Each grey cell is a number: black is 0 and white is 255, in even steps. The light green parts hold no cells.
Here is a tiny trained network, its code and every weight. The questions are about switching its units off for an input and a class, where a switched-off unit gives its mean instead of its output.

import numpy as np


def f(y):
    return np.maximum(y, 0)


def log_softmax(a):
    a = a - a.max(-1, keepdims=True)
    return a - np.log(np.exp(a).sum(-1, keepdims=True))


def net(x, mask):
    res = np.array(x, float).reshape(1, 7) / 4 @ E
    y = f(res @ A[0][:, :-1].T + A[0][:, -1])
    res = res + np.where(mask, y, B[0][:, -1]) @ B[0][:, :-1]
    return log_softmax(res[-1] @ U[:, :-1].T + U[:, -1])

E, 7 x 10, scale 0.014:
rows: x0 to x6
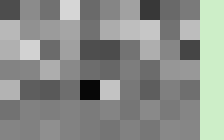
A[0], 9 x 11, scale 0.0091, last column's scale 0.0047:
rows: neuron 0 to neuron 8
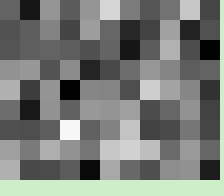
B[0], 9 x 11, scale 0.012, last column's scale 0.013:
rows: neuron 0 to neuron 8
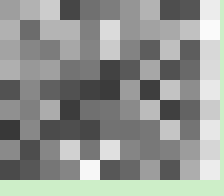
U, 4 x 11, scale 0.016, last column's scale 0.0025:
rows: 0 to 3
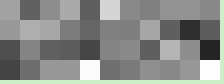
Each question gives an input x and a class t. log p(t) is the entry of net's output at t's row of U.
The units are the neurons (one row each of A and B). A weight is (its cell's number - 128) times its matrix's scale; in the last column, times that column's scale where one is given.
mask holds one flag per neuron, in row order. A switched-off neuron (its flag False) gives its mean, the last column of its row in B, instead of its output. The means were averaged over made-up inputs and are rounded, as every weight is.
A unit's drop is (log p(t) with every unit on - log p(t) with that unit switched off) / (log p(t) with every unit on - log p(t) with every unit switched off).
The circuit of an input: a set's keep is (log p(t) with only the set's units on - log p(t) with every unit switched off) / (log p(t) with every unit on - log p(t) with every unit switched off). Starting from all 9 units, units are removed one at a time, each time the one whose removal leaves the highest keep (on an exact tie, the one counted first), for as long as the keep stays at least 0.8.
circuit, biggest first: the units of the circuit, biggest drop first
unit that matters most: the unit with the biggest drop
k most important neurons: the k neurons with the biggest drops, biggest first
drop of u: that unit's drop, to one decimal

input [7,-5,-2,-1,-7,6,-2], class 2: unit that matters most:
neuron 6
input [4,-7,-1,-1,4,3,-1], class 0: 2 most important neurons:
neuron 1; neuron 2
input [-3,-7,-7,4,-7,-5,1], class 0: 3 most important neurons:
neuron 1; neuron 8; neuron 3
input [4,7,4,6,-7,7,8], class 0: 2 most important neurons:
neuron 8; neuron 7
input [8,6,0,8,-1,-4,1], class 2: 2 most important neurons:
neuron 6; neuron 1
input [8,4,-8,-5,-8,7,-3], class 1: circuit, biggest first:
neuron 0; neuron 8
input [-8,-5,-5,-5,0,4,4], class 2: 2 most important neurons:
neuron 4; neuron 7
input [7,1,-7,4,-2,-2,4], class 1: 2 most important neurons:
neuron 0; neuron 5
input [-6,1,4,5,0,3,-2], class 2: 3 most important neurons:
neuron 4; neuron 0; neuron 5
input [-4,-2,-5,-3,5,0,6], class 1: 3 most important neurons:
neuron 0; neuron 5; neuron 6
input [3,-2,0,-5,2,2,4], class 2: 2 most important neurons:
neuron 7; neuron 6
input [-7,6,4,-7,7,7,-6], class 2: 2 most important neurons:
neuron 4; neuron 1
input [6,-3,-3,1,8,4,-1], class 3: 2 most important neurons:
neuron 8; neuron 4
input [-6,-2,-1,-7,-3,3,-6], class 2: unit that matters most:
neuron 4
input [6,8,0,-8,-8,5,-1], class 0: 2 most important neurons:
neuron 8; neuron 7
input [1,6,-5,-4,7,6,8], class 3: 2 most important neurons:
neuron 8; neuron 1
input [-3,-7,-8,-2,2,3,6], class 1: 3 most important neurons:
neuron 0; neuron 5; neuron 7
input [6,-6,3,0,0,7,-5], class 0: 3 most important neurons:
neuron 1; neuron 4; neuron 2
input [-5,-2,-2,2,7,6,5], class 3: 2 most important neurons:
neuron 8; neuron 6
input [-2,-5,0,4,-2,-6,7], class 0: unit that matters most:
neuron 8
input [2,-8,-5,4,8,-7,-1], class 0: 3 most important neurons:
neuron 1; neuron 2; neuron 0
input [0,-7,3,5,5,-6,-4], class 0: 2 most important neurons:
neuron 2; neuron 1
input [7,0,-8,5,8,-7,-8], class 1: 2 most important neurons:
neuron 0; neuron 5
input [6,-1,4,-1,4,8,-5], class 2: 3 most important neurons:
neuron 6; neuron 0; neuron 5
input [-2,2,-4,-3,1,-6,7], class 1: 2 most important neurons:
neuron 1; neuron 0
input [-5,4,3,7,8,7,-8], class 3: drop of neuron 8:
0.8
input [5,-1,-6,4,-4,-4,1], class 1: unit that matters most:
neuron 0
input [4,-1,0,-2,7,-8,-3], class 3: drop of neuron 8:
1.0
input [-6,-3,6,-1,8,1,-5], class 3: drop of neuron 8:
1.2
